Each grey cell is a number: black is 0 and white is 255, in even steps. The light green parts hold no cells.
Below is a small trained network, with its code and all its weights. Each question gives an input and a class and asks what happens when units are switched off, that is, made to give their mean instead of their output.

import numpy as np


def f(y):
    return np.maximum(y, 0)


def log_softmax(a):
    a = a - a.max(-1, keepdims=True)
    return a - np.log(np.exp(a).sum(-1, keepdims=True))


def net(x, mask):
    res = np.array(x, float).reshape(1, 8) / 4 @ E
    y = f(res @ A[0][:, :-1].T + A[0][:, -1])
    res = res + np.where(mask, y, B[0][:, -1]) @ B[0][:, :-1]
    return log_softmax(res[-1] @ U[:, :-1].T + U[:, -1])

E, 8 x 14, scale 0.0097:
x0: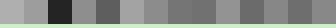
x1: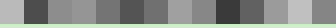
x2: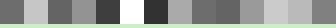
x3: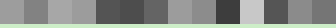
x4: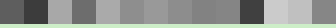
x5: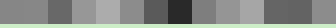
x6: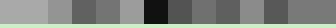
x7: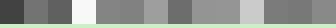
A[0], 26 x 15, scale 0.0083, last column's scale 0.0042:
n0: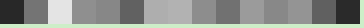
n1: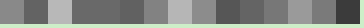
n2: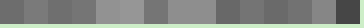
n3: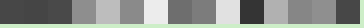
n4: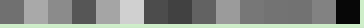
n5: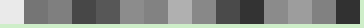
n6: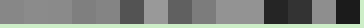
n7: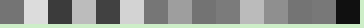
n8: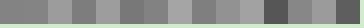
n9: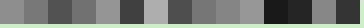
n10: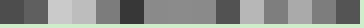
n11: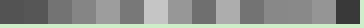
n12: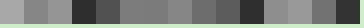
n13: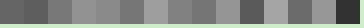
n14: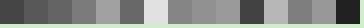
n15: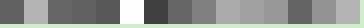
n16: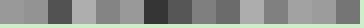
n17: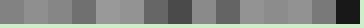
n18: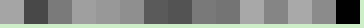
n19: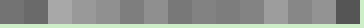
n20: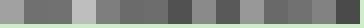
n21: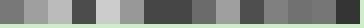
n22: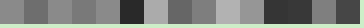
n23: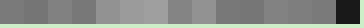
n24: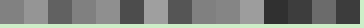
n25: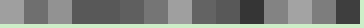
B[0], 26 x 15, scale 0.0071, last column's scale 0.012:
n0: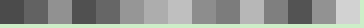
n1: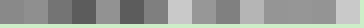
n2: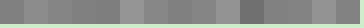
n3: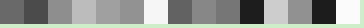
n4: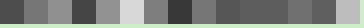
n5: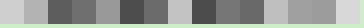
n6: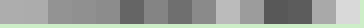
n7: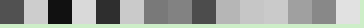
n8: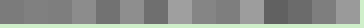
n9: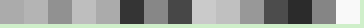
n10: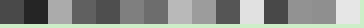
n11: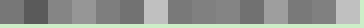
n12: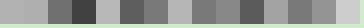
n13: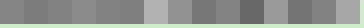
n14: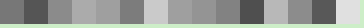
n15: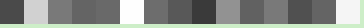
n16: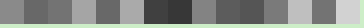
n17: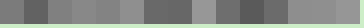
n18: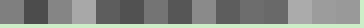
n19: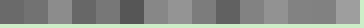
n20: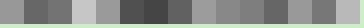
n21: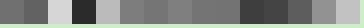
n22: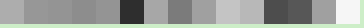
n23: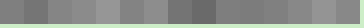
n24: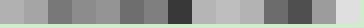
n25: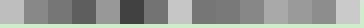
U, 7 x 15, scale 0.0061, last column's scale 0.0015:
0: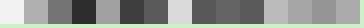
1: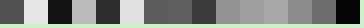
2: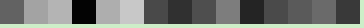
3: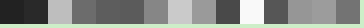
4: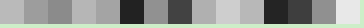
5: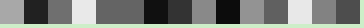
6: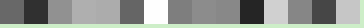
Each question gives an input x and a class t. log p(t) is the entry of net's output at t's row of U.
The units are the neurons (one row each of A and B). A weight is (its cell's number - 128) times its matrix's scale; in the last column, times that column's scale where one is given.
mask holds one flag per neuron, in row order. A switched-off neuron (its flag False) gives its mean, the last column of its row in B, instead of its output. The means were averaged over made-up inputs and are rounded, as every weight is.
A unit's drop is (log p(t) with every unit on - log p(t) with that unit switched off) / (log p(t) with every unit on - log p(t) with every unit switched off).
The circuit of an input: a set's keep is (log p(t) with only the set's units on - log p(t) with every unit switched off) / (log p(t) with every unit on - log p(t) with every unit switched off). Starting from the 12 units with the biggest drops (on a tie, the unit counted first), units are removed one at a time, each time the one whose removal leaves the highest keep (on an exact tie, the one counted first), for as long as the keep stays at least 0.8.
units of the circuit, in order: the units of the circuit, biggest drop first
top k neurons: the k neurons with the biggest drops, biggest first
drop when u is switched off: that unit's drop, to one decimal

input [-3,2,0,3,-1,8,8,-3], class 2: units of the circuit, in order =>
n21, n4
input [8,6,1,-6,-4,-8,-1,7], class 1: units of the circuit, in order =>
n7
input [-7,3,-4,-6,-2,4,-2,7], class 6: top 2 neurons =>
n3, n14
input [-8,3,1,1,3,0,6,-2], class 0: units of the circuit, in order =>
n12, n25
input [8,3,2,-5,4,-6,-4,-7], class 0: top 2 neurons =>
n5, n12
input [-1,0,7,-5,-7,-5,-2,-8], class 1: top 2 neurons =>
n15, n7
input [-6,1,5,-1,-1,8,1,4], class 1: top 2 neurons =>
n15, n7
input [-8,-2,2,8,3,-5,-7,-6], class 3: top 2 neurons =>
n10, n0
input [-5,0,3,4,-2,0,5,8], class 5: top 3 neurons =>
n10, n16, n20
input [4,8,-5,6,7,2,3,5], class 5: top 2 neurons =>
n20, n18
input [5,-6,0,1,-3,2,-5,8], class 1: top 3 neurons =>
n7, n15, n21
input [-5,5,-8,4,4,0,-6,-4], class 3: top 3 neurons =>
n10, n0, n1
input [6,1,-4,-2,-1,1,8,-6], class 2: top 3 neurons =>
n4, n21, n1
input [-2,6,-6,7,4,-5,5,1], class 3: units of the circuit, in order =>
n10
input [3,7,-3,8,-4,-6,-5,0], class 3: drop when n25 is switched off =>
-0.1
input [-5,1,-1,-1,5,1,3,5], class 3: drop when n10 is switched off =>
0.1
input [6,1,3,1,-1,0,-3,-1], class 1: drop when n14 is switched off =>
0.0
